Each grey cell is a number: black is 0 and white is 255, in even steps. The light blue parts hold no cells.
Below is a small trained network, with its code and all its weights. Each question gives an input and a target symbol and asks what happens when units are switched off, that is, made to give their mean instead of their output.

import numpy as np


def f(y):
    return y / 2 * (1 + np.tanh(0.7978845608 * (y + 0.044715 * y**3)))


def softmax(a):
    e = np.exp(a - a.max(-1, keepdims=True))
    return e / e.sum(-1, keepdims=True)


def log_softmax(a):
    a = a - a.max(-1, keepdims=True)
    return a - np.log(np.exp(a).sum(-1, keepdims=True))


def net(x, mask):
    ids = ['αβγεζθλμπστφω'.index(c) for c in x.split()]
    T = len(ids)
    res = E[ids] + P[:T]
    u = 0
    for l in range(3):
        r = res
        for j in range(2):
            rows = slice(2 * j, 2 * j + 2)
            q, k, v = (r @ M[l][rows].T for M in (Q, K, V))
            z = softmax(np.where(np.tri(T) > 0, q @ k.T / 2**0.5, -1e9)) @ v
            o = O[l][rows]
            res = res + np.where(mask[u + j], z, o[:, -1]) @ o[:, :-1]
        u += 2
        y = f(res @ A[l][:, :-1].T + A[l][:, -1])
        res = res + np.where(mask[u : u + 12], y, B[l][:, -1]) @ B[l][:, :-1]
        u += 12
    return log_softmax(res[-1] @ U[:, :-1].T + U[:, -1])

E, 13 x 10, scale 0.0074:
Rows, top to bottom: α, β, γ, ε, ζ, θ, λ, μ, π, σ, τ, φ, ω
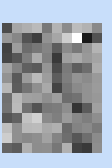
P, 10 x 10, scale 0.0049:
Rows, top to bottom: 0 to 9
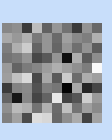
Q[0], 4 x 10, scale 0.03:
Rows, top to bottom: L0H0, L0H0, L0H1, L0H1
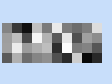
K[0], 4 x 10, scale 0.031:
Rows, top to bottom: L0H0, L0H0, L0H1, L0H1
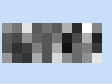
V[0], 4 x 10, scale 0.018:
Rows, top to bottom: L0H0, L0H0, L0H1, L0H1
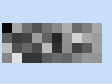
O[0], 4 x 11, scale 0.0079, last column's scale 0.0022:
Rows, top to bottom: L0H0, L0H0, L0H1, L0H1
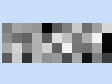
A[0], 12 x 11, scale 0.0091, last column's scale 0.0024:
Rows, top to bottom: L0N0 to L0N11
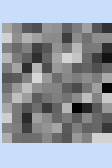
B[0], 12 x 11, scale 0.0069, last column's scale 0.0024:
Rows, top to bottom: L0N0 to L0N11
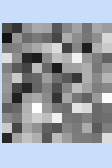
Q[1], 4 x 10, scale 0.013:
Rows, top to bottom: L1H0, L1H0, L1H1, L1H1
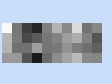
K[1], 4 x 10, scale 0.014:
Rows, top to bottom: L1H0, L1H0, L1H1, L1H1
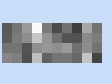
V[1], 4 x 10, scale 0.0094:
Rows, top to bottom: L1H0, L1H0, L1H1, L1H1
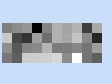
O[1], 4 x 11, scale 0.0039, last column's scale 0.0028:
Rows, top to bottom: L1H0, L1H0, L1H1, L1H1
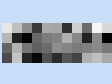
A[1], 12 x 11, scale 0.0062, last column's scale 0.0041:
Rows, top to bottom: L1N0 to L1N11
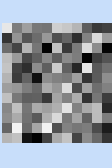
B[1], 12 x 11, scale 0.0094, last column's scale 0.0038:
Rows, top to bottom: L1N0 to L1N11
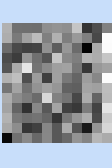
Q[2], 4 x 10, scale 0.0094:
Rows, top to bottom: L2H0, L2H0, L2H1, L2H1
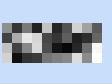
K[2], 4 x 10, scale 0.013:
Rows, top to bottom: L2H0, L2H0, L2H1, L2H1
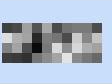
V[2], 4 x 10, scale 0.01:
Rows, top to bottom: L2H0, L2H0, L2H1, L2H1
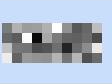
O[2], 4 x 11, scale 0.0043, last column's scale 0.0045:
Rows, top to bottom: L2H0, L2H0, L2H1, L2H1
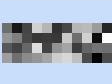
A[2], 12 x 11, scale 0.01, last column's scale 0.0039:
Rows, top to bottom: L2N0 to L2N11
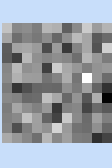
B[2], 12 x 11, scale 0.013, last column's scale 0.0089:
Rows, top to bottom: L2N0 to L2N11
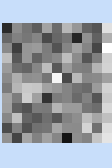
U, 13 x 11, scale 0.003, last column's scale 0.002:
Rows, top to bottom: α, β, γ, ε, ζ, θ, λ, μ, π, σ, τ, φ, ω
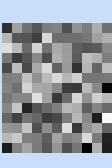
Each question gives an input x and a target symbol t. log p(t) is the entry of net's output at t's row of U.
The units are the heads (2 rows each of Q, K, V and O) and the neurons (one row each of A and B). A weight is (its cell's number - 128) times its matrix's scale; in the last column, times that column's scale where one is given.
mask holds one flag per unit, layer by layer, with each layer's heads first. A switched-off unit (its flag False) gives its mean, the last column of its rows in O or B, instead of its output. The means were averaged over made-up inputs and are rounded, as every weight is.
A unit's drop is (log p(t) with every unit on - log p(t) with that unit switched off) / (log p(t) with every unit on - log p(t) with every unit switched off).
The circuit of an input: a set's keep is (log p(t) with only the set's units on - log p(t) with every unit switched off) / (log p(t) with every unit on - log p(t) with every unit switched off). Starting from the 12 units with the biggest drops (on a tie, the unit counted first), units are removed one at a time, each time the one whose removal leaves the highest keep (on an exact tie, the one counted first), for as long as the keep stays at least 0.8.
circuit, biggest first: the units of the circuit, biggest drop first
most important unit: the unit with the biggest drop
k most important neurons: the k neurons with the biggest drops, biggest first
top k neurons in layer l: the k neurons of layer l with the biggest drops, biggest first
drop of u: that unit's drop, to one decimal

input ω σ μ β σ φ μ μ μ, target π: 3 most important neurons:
[L0N8 L0N3 L1N5]
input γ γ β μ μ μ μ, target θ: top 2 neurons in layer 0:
[L0N3 L0N4]
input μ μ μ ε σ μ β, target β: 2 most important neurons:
[L0N3 L2N11]
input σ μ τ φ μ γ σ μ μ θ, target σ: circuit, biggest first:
[L0H1 L0H0 L2H0]
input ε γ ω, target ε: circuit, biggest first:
[L0H0 L2N10 L1N8 L2H1]
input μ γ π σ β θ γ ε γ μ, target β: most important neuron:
[L0N3]
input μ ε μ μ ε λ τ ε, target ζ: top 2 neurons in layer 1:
[L1N8 L1N10]
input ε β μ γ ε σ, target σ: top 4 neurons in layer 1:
[L1N9 L1N4 L1N0 L1N7]
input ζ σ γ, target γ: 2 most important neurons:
[L1N10 L2N7]
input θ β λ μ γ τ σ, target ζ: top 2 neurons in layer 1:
[L1N4 L1N9]
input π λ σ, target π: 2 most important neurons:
[L1N10 L2N8]
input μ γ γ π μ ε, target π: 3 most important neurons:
[L1N10 L2N8 L2N9]
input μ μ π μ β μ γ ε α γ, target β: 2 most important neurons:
[L0N3 L2N11]
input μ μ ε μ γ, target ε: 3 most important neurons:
[L2N10 L1N8 L1N2]
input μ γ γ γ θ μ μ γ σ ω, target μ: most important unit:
L0H0
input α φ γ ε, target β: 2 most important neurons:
[L1N10 L2N11]
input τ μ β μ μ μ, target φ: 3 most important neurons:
[L0N3 L1N5 L2N5]
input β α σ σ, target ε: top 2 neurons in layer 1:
[L1N5 L1N3]
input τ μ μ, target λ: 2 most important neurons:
[L2N11 L2N6]
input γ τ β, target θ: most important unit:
L2H0
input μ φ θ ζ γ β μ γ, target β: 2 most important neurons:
[L2N11 L1N0]
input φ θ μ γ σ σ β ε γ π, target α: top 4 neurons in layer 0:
[L0N3 L0N8 L0N9 L0N0]
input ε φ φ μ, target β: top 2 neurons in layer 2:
[L2N11 L2N8]
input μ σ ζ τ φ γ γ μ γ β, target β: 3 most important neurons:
[L0N3 L2N4 L2N11]
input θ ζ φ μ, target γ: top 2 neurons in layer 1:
[L1N10 L1N8]
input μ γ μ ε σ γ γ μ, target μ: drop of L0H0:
0.7
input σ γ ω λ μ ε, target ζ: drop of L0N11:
0.0
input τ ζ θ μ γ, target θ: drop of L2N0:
0.2
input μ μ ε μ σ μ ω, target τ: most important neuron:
[L1N2]
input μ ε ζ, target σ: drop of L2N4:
0.1
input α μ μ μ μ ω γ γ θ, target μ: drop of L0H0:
1.1
